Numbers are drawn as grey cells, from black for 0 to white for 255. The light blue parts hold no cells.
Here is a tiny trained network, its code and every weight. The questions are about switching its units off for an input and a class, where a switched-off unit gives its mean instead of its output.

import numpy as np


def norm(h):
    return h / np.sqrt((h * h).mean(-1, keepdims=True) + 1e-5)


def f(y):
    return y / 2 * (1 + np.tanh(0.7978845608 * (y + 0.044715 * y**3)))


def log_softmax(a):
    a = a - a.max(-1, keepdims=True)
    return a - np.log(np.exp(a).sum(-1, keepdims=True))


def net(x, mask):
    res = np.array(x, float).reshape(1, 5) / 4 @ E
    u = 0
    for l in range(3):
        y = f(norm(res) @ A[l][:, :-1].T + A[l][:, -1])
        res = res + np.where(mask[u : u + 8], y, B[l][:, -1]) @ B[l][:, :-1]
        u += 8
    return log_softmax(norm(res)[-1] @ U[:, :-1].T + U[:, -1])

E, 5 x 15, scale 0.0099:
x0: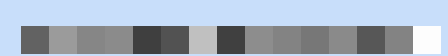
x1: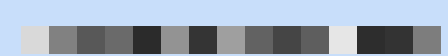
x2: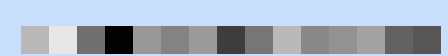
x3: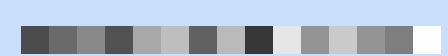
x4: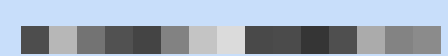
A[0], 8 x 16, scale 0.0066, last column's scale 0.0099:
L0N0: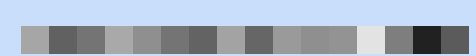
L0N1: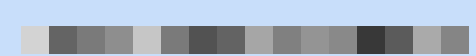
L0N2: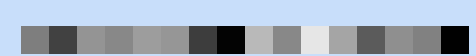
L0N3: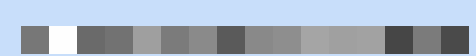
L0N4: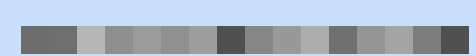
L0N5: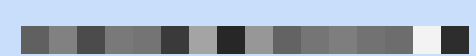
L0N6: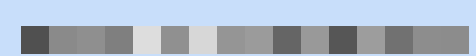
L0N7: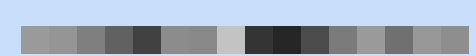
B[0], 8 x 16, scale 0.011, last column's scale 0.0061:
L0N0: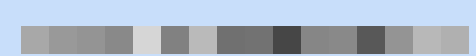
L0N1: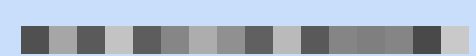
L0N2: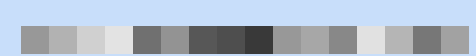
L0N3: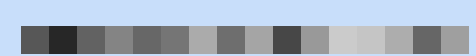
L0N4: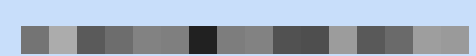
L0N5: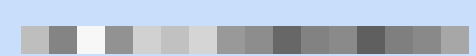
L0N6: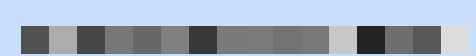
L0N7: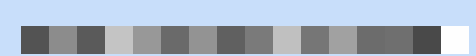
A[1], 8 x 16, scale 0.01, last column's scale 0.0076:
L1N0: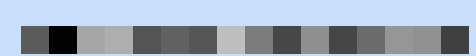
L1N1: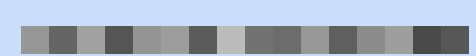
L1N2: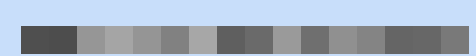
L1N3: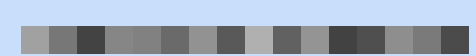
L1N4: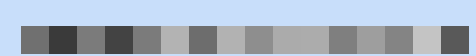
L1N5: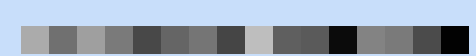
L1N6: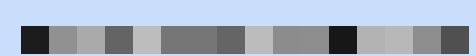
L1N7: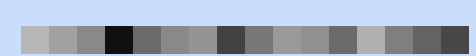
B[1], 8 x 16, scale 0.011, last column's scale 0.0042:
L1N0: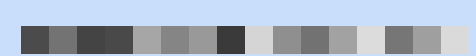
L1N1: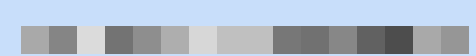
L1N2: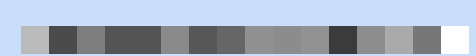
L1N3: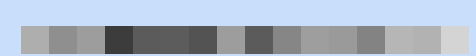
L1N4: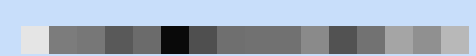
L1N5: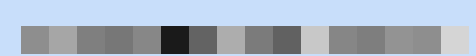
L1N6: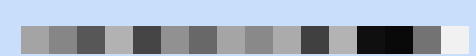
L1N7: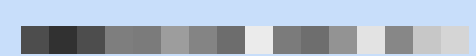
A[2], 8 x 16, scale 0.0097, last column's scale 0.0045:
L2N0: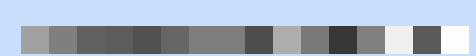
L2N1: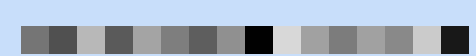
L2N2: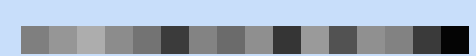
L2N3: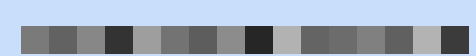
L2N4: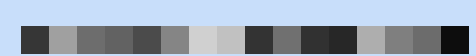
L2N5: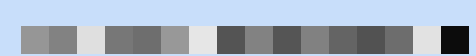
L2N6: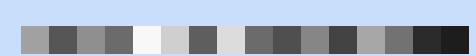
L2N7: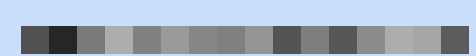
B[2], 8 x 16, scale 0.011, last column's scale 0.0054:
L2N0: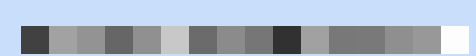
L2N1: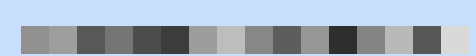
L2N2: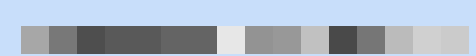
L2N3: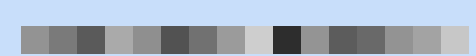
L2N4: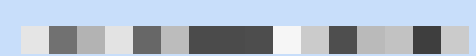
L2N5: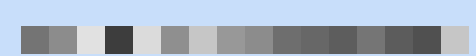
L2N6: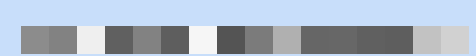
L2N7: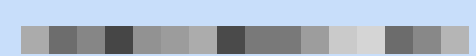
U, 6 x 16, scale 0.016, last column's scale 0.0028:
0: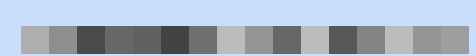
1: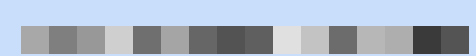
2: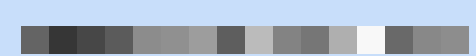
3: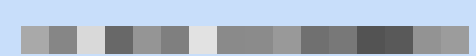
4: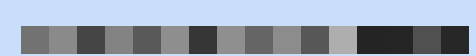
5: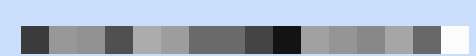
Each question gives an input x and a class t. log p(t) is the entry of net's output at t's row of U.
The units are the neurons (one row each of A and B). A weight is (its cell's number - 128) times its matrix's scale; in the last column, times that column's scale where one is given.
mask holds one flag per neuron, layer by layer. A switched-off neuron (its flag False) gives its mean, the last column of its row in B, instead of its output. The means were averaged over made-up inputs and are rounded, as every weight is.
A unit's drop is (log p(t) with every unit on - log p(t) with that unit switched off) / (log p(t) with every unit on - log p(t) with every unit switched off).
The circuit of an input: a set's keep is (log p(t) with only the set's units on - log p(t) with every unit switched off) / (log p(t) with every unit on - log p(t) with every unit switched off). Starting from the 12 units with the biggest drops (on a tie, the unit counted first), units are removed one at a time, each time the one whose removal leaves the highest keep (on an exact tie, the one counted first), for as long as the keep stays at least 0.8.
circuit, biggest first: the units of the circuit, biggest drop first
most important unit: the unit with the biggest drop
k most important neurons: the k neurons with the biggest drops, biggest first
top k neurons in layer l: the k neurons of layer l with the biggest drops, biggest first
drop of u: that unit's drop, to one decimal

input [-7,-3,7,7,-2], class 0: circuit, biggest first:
L2N1
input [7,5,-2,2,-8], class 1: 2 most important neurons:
L0N2, L0N1
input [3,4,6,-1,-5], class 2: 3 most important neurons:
L0N7, L1N7, L2N4
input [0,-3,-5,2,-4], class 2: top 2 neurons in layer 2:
L2N7, L2N4
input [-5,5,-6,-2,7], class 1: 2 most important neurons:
L0N7, L2N4
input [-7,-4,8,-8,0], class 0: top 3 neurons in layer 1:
L1N5, L1N3, L1N0
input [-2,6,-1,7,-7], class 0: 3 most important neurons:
L2N1, L0N7, L0N6
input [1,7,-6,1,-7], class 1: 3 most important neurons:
L0N1, L0N2, L0N6
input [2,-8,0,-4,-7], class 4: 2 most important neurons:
L1N6, L0N4
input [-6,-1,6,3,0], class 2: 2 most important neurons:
L1N7, L0N3
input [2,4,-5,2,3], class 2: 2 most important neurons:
L0N6, L0N1
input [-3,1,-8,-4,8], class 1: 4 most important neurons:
L2N4, L0N7, L1N7, L0N3
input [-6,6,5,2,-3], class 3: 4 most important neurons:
L0N6, L2N6, L1N6, L0N7
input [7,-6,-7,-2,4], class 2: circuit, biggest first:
L2N7
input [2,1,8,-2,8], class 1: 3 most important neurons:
L2N4, L0N7, L1N0
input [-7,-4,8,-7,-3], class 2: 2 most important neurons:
L1N7, L2N1
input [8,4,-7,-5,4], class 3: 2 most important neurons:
L0N5, L2N5
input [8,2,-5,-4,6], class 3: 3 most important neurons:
L0N5, L2N5, L0N1
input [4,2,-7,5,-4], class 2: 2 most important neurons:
L1N0, L2N7
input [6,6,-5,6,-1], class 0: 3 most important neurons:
L0N6, L1N6, L2N1
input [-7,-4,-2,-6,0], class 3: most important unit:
L1N1
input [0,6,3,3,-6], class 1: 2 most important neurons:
L0N2, L0N6
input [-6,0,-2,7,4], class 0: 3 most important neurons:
L2N1, L1N4, L2N3
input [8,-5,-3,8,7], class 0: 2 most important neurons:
L2N1, L1N4
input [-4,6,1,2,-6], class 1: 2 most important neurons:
L0N2, L0N6
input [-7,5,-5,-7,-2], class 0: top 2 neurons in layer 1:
L1N5, L1N3
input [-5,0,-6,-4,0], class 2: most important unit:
L1N0
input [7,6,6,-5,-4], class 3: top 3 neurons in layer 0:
L0N5, L0N6, L0N1
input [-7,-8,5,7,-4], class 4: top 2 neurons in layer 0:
L0N4, L0N6
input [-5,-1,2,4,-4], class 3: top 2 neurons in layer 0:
L0N7, L0N0
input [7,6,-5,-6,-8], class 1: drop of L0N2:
0.4
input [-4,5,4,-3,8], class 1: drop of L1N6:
0.0
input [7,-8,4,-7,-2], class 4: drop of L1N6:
1.1
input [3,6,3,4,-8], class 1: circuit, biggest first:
L0N2
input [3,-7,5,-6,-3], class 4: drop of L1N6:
0.9
